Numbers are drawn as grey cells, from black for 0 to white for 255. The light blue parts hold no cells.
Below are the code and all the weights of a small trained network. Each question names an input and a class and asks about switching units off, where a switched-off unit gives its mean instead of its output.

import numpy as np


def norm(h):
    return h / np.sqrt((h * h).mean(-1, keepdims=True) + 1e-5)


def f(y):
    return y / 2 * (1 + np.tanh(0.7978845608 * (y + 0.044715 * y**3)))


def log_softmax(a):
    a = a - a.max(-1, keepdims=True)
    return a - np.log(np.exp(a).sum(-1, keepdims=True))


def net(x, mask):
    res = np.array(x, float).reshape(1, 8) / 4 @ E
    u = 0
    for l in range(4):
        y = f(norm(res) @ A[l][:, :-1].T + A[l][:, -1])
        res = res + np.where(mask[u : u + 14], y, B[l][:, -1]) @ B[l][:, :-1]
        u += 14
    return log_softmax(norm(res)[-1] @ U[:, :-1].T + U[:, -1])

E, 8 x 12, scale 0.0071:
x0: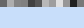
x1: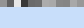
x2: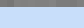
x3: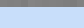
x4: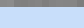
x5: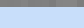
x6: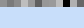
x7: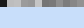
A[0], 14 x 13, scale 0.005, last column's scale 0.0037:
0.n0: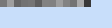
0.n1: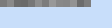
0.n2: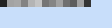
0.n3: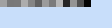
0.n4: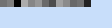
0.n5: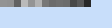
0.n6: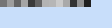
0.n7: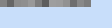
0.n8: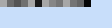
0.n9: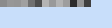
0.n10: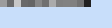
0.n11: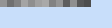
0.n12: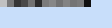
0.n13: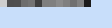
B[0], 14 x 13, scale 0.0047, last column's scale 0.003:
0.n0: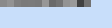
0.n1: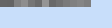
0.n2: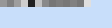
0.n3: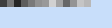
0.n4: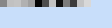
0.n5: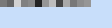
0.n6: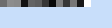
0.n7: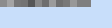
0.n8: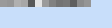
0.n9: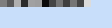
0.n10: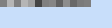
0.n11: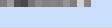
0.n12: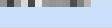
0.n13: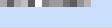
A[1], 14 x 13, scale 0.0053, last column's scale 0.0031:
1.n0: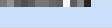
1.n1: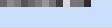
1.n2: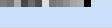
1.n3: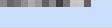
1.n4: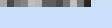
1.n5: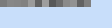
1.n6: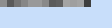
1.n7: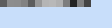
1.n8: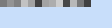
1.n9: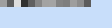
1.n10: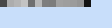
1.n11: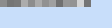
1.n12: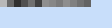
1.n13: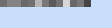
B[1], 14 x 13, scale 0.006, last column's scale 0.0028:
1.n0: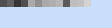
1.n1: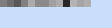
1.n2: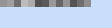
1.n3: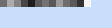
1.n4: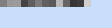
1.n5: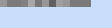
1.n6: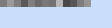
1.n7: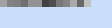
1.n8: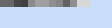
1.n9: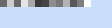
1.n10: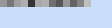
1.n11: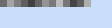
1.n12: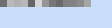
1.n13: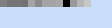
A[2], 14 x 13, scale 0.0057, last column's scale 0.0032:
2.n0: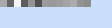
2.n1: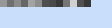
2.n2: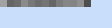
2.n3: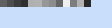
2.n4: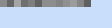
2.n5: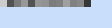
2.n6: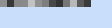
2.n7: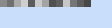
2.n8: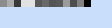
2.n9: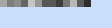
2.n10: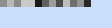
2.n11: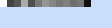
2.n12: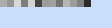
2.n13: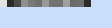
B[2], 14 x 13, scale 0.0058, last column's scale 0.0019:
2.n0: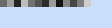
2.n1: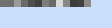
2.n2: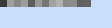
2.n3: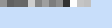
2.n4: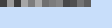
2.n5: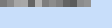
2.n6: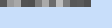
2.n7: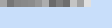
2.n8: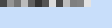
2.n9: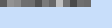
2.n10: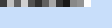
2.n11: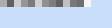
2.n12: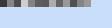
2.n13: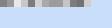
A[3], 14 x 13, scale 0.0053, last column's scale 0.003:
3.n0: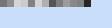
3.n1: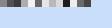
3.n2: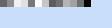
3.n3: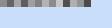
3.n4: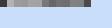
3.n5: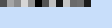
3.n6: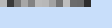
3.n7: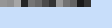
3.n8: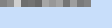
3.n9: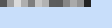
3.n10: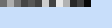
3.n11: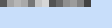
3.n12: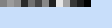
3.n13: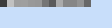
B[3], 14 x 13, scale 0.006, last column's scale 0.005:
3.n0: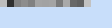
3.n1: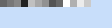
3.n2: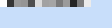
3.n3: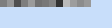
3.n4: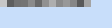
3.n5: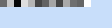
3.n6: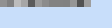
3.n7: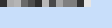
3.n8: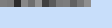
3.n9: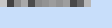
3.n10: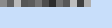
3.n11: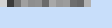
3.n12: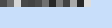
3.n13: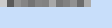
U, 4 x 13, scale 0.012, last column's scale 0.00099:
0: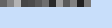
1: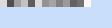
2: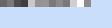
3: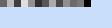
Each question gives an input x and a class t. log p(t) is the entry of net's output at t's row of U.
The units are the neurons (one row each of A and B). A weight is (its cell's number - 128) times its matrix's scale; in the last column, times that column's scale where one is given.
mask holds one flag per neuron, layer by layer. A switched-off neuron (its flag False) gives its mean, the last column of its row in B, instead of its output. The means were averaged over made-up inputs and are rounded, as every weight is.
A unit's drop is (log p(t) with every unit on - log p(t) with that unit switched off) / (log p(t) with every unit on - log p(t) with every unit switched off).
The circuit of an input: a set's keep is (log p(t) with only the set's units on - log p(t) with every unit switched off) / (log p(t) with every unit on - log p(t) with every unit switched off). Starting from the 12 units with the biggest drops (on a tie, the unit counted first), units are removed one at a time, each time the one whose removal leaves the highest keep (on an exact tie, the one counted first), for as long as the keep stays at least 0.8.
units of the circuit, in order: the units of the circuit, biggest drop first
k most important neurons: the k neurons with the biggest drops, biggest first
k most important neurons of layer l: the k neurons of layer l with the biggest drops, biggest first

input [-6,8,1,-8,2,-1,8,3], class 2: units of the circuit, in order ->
(3.n1)
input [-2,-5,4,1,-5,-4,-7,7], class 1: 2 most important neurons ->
(0.n2, 1.n10)
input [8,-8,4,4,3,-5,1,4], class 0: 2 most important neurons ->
(0.n6, 1.n9)
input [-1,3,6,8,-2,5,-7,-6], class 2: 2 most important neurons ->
(1.n0, 2.n3)
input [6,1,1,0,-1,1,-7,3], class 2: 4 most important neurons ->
(1.n0, 2.n3, 1.n3, 1.n4)
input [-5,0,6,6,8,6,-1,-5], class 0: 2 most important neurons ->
(1.n4, 1.n3)
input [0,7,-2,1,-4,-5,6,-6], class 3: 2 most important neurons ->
(1.n9, 2.n0)
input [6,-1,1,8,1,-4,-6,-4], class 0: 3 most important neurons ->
(0.n6, 0.n9, 1.n8)
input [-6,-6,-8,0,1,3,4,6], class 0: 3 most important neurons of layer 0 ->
(0.n12, 0.n13, 0.n8)
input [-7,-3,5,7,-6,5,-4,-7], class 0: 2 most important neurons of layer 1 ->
(1.n4, 1.n3)
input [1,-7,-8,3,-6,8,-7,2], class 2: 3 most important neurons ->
(1.n0, 2.n3, 1.n9)
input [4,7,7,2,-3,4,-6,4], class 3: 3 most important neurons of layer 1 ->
(1.n9, 1.n8, 1.n2)
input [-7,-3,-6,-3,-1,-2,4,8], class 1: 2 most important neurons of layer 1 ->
(1.n10, 1.n7)
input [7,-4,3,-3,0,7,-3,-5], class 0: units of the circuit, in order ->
(0.n6)
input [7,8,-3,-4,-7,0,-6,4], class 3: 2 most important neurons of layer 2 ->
(2.n0, 2.n12)
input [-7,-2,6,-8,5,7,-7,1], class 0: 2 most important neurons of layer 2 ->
(2.n1, 2.n9)
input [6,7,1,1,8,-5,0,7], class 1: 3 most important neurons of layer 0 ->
(0.n2, 0.n4, 0.n5)
